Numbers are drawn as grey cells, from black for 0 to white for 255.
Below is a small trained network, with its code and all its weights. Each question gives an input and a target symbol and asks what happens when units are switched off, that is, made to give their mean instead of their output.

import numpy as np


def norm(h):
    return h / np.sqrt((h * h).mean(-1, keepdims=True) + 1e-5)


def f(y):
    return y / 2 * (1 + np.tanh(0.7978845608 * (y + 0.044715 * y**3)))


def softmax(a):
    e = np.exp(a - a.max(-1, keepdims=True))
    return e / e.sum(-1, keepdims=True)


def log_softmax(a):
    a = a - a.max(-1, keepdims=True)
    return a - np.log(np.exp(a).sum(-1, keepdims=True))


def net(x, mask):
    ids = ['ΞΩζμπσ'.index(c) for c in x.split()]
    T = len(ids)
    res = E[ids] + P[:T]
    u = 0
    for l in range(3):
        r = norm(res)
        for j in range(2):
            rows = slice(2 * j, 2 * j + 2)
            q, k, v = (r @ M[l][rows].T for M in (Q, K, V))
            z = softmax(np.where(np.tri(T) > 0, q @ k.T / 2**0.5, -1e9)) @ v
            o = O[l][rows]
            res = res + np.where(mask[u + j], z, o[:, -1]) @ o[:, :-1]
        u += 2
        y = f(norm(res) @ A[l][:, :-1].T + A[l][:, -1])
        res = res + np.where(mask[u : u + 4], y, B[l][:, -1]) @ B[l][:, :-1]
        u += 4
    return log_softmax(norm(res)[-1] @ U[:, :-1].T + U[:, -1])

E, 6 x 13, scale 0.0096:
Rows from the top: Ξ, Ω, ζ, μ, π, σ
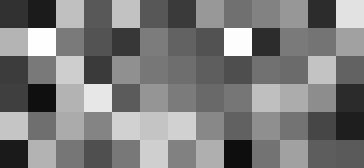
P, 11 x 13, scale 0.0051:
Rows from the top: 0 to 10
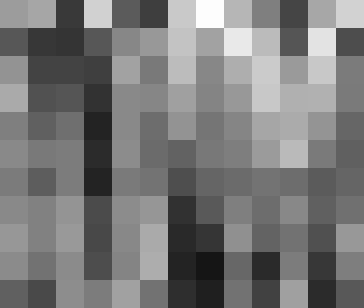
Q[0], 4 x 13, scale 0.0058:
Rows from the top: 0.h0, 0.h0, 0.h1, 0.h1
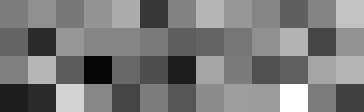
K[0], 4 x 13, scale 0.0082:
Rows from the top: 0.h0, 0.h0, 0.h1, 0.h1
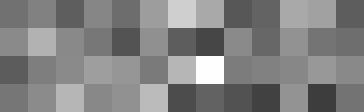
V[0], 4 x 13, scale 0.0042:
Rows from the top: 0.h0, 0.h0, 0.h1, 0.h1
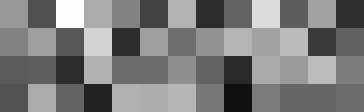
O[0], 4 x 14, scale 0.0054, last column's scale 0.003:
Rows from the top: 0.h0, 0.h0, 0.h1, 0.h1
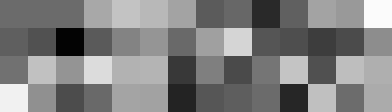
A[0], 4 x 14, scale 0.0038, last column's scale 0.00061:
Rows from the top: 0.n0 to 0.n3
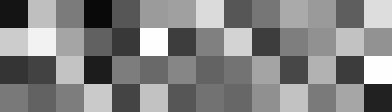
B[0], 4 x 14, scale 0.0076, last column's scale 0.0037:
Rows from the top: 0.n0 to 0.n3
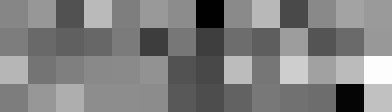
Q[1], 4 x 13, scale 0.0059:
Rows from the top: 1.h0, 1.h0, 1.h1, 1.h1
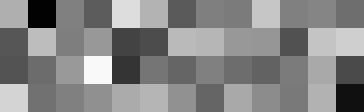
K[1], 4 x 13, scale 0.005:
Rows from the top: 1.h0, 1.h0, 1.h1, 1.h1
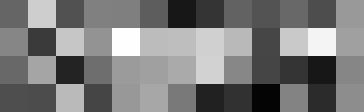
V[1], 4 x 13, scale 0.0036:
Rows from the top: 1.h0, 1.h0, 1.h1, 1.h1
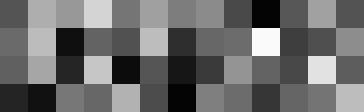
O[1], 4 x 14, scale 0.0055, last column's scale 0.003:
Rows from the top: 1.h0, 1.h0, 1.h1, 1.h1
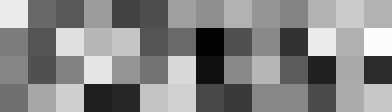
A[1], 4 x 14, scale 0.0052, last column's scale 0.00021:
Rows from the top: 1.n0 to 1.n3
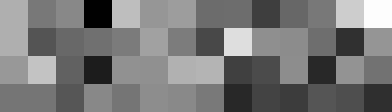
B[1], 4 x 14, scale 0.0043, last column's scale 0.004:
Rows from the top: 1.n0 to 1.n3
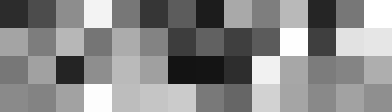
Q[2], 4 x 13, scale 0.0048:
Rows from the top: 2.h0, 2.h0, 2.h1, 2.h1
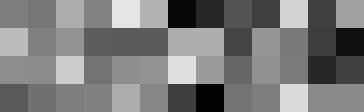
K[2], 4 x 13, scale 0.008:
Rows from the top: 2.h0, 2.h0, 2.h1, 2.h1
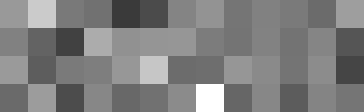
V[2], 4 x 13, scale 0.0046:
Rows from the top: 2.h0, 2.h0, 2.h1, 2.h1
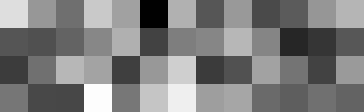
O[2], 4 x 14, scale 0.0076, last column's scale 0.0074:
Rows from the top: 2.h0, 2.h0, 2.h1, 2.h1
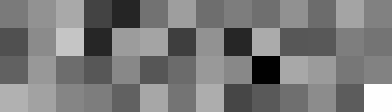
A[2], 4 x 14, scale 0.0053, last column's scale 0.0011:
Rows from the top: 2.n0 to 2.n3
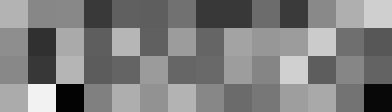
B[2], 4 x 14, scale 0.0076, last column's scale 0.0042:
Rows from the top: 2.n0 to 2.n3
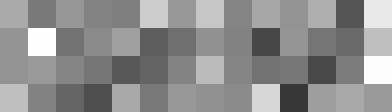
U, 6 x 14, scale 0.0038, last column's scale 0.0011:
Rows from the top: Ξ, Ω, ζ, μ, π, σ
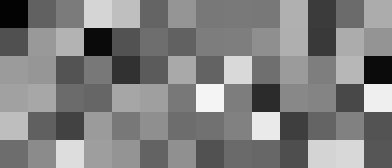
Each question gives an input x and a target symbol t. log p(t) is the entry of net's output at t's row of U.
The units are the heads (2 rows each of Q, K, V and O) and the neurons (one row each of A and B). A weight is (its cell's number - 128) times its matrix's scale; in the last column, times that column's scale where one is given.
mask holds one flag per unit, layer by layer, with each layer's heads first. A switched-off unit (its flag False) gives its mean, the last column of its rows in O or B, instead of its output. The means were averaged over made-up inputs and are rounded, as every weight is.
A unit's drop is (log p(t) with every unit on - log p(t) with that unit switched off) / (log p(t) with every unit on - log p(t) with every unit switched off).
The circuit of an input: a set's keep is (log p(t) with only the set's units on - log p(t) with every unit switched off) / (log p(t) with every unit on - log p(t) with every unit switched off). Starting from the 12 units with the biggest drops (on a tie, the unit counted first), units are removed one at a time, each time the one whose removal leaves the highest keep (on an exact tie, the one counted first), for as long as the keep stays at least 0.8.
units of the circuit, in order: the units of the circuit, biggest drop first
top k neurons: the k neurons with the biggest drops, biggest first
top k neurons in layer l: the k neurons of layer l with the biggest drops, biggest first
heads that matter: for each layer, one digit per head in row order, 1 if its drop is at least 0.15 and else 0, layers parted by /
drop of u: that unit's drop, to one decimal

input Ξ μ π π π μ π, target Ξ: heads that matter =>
00 / 00 / 01
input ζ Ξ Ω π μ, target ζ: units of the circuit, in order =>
(0.h0, 2.h0)
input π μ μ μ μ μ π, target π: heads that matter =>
00 / 11 / 01
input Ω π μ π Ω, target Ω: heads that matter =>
00 / 01 / 10
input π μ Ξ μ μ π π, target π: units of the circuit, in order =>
(2.h1, 1.h1, 0.n3)
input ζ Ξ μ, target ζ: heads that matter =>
10 / 10 / 10
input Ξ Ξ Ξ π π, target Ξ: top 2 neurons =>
(1.n0, 1.n2)
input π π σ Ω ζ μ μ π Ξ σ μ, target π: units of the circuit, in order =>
(2.h1, 1.h1, 0.h1)
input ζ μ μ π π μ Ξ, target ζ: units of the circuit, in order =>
(2.h0, 0.h0, 1.h0)
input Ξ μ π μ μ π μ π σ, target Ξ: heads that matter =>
00 / 00 / 11
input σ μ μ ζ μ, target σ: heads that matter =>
10 / 10 / 00
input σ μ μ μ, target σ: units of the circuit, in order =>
(1.h0, 0.n0)
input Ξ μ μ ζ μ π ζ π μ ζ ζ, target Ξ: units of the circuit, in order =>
(1.h0, 2.h0, 2.h1)
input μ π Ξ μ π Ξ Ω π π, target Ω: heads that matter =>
00 / 01 / 00
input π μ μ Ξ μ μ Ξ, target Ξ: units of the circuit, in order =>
(0.h0, 1.n0)
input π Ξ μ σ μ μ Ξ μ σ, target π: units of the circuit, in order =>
(2.h1, 1.h1)
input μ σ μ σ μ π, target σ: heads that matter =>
00 / 10 / 00
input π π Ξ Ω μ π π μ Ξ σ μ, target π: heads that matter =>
01 / 01 / 01
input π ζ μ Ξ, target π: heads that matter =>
00 / 11 / 01
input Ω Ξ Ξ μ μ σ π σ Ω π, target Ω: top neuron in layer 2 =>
(2.n2)
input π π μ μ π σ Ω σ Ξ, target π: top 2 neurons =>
(2.n0, 1.n1)
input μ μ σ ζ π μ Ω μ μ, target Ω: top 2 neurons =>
(0.n1, 1.n1)
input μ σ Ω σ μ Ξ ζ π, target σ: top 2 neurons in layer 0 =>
(0.n0, 0.n3)
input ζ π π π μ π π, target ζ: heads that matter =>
11 / 10 / 10
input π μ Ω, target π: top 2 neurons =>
(1.n2, 0.n2)
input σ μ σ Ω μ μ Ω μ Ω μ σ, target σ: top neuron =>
(0.n0)
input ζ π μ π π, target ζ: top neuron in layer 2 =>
(2.n0)
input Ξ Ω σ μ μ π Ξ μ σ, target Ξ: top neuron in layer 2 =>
(2.n3)
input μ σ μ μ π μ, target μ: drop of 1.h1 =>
0.2
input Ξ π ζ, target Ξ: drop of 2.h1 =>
0.4
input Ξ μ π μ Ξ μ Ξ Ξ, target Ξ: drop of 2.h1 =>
0.1
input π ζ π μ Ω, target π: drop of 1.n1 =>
-0.1
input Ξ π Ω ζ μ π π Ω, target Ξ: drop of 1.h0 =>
0.3
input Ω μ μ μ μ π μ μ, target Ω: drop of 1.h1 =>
0.0
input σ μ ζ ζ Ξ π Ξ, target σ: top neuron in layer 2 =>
(2.n0)
